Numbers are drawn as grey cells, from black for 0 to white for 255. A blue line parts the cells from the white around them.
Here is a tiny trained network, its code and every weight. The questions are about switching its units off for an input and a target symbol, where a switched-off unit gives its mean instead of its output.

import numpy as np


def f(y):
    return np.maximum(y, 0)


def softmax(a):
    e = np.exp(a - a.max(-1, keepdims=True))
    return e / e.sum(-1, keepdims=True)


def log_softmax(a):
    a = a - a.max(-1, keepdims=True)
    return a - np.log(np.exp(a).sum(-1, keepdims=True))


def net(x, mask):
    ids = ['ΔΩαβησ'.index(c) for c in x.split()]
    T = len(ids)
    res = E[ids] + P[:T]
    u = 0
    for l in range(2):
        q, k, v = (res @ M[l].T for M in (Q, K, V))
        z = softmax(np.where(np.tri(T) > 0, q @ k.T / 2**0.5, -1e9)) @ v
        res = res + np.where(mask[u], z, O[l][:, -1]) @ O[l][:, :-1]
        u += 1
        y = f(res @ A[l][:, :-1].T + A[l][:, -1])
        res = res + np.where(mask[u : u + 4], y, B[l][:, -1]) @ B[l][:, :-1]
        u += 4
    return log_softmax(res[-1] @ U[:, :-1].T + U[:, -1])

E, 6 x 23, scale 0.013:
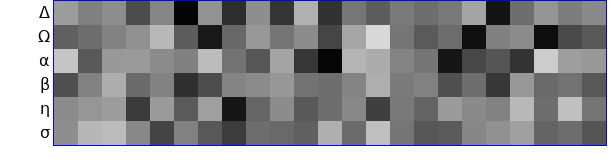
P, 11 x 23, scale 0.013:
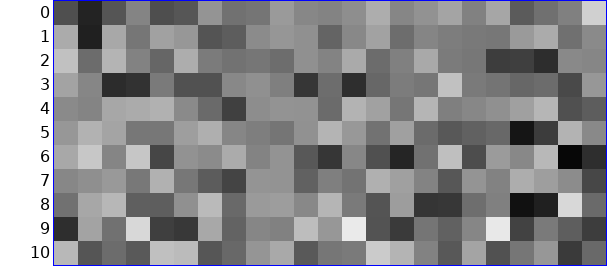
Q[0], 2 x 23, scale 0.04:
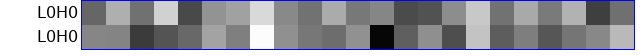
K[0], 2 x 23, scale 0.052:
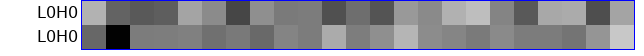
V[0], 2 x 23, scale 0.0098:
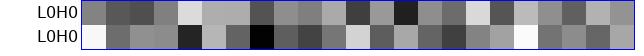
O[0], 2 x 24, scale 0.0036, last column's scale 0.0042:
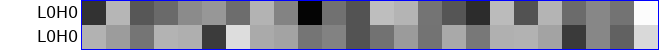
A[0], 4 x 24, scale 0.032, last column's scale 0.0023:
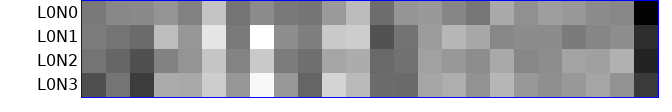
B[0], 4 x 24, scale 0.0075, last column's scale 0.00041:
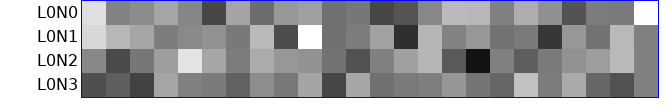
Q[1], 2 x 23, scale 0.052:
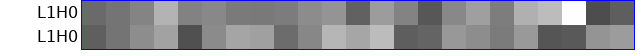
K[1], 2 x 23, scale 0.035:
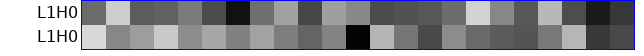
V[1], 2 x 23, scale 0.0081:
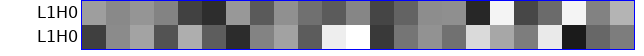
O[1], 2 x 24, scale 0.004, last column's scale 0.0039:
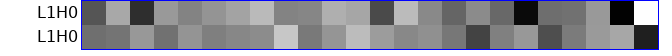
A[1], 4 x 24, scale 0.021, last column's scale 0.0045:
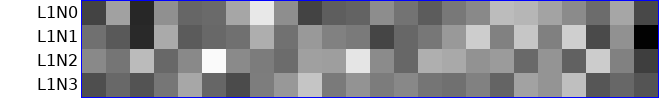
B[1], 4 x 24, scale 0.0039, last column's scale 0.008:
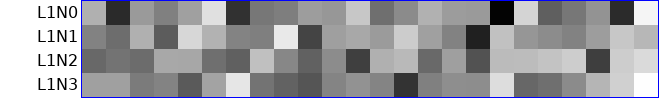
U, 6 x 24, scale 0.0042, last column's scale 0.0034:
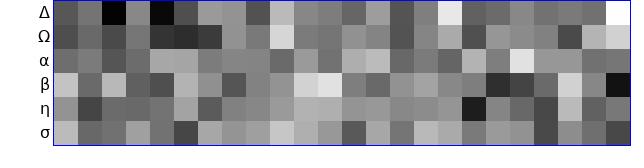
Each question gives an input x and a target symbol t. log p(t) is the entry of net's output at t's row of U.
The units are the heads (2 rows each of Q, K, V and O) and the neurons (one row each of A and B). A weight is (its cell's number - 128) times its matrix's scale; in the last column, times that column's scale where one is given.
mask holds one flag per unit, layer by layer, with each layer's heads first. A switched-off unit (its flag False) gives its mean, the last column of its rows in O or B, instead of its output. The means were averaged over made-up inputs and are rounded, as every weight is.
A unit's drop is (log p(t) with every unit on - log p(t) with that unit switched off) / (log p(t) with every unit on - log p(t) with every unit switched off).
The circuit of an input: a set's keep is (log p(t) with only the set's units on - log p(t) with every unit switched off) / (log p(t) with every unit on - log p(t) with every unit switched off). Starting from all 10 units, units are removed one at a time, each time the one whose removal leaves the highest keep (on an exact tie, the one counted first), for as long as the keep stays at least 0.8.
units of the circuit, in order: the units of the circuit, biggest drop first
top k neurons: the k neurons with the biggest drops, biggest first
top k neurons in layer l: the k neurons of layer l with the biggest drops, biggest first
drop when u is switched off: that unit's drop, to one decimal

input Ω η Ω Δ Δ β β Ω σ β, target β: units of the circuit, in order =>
(L0H0, L1N3)
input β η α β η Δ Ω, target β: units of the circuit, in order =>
(L0H0, L1N3, L1N1)
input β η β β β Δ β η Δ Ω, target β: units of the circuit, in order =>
(L0H0, L1N3)
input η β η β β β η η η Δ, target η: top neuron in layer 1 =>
(L1N0)
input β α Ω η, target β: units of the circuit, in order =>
(L0H0, L1N1, L1N3)
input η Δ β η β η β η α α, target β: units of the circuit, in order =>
(L0H0, L1N1, L1N3)
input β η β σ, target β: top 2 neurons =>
(L1N1, L1N3)
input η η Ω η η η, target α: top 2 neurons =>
(L1N2, L1N0)
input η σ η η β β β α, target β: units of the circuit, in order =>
(L0H0, L1N3)
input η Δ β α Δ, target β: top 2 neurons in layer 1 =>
(L1N3, L1N2)
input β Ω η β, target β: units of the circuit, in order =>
(L0H0, L1N3, L1N1)
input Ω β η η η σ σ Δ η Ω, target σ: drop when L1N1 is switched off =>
0.1
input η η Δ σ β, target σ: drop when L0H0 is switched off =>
1.0
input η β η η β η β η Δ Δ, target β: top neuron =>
(L1N1)
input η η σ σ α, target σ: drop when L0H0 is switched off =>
1.0
